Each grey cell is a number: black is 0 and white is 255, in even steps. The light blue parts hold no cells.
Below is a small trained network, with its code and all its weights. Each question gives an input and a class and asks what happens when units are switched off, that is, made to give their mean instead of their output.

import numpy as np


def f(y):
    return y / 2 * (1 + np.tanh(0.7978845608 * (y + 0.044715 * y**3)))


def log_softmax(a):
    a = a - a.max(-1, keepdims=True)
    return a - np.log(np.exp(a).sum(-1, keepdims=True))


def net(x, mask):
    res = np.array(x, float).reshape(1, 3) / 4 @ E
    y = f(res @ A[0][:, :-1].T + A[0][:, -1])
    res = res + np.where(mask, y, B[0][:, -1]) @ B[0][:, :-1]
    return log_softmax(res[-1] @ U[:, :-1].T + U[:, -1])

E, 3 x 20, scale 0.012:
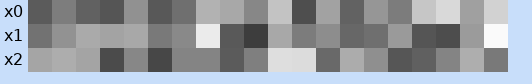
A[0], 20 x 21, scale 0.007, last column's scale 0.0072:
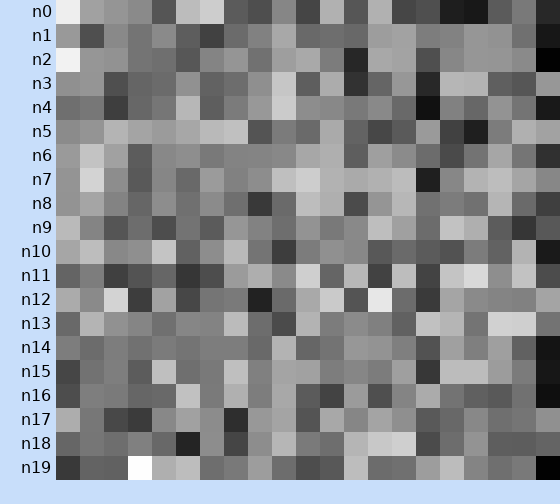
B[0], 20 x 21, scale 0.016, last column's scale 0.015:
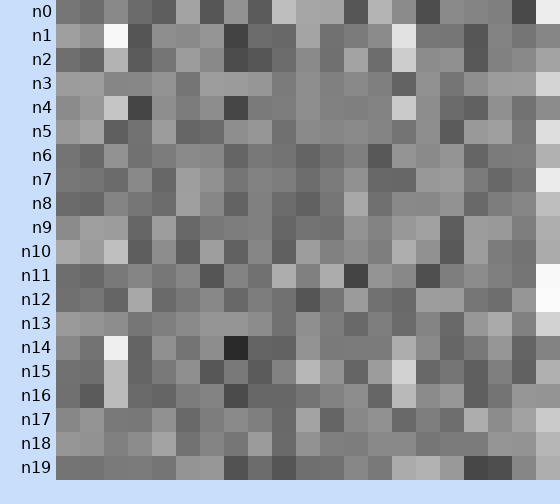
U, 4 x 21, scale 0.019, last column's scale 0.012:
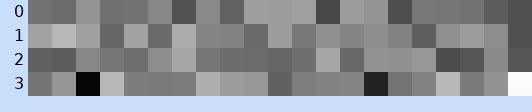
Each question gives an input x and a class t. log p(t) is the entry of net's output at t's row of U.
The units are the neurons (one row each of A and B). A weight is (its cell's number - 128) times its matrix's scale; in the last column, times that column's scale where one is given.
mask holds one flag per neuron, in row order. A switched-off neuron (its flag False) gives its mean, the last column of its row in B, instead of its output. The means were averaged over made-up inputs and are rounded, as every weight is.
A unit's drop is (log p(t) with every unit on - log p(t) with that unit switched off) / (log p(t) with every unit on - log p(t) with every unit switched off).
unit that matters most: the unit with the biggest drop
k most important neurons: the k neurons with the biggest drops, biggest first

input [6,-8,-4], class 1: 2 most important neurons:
n3; n0
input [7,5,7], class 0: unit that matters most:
n11
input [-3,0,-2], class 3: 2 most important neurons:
n15; n11
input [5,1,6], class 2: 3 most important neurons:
n0; n7; n12
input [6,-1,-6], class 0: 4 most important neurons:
n11; n12; n7; n8
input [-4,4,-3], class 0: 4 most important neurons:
n12; n3; n0; n17
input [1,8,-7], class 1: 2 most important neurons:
n5; n13
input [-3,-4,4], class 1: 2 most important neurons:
n11; n17
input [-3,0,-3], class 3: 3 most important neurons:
n15; n11; n2
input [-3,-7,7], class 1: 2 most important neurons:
n17; n3
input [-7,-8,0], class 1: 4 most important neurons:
n3; n17; n11; n9
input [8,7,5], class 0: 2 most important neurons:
n11; n15
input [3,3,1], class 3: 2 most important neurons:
n0; n2
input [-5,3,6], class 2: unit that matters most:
n12
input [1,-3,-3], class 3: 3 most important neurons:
n15; n10; n2
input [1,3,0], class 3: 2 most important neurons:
n15; n2
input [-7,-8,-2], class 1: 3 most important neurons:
n3; n17; n11
